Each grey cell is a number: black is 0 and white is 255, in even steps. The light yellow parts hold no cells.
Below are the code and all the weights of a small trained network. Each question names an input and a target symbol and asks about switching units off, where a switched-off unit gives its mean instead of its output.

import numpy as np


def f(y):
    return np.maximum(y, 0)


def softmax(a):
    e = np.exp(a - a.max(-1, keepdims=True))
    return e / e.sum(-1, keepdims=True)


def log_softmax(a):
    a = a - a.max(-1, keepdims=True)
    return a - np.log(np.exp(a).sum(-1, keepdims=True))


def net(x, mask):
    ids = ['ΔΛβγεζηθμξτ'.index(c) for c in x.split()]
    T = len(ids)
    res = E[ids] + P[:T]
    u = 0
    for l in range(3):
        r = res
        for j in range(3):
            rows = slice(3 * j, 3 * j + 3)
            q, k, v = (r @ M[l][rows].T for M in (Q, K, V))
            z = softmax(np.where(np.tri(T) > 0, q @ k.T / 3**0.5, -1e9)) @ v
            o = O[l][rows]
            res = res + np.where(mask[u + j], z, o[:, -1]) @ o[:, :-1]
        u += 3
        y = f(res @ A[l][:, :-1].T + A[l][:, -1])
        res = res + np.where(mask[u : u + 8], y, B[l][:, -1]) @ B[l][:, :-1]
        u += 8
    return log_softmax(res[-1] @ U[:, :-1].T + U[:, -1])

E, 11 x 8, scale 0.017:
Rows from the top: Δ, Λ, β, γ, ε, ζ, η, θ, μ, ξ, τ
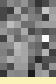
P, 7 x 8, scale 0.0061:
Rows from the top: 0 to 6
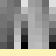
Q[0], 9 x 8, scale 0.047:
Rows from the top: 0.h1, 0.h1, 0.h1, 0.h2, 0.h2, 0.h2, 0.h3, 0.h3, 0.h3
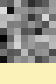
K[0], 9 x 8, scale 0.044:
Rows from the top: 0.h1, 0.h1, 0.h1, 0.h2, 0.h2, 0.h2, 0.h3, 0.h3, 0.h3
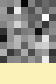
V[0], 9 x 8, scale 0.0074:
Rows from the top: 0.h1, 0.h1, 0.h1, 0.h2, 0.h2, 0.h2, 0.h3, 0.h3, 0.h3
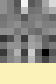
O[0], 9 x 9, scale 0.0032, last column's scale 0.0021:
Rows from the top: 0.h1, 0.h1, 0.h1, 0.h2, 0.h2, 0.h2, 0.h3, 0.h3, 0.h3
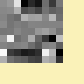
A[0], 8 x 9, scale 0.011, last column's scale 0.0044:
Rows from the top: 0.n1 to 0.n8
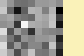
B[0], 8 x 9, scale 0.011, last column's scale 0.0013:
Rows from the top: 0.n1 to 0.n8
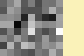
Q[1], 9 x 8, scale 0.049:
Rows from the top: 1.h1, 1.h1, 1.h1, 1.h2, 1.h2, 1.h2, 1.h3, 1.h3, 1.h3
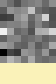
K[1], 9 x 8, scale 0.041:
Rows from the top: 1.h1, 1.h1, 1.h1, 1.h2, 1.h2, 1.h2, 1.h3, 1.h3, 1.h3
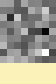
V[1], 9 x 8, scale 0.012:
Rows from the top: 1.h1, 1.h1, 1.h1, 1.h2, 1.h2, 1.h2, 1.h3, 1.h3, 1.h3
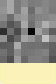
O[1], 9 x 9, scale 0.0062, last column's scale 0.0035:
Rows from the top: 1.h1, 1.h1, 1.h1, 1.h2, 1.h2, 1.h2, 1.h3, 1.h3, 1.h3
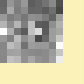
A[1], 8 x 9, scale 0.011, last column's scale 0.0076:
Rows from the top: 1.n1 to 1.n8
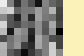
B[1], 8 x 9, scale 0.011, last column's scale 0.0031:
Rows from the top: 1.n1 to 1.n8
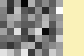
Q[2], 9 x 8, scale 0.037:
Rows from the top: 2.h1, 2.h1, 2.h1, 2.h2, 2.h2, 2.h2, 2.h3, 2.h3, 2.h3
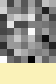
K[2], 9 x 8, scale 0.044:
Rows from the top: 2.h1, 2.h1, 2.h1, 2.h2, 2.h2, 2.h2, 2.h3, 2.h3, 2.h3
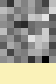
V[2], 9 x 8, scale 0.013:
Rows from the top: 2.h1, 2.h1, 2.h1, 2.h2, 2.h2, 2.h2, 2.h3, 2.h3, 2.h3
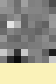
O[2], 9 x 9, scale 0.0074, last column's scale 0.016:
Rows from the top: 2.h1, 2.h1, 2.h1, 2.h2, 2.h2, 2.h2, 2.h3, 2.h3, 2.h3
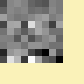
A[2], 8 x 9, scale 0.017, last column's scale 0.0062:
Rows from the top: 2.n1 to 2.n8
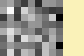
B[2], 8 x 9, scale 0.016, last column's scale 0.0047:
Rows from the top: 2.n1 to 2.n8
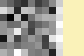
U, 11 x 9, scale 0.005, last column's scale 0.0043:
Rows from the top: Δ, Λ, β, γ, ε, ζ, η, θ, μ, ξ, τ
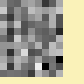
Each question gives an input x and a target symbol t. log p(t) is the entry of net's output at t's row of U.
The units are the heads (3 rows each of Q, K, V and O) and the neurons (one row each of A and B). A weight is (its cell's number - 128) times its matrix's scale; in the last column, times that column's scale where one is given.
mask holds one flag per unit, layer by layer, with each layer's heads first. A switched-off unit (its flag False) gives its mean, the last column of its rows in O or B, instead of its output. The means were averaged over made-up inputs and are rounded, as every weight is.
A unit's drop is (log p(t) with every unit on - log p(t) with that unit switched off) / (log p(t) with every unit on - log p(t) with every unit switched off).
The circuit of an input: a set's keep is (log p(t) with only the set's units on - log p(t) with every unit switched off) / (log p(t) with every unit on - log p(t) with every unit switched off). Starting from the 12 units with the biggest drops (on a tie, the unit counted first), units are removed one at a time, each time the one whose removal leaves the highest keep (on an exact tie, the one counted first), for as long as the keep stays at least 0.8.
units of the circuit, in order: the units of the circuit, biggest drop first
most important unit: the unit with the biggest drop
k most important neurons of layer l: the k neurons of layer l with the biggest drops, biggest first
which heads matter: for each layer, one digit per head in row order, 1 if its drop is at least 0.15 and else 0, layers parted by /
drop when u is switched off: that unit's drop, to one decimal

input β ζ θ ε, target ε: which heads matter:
001 / 001 / 000
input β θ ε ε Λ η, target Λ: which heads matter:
000 / 000 / 001
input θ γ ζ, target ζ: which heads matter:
000 / 000 / 000
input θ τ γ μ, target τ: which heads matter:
000 / 010 / 000
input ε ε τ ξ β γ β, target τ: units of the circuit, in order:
1.h2, 1.n6, 0.n3
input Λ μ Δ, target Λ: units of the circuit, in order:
2.h3, 2.h1
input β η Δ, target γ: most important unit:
0.h3
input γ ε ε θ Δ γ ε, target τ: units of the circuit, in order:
1.h2, 1.n6, 0.n3
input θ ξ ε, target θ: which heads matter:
100 / 000 / 001
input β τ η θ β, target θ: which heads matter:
000 / 000 / 001
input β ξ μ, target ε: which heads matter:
001 / 000 / 000
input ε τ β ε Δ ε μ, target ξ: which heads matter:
000 / 010 / 000
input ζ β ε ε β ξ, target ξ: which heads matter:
011 / 001 / 000
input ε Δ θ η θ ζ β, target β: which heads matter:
100 / 001 / 001
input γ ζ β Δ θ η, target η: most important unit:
1.h3
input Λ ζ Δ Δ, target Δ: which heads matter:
101 / 001 / 001
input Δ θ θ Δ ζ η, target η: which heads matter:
100 / 001 / 001
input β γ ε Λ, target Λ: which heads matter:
100 / 000 / 001
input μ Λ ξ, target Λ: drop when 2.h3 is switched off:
0.4
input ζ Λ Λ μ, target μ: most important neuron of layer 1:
1.n2
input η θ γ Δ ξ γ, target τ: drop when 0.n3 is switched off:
0.1
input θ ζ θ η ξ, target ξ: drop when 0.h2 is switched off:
0.1
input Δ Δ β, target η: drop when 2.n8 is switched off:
0.0
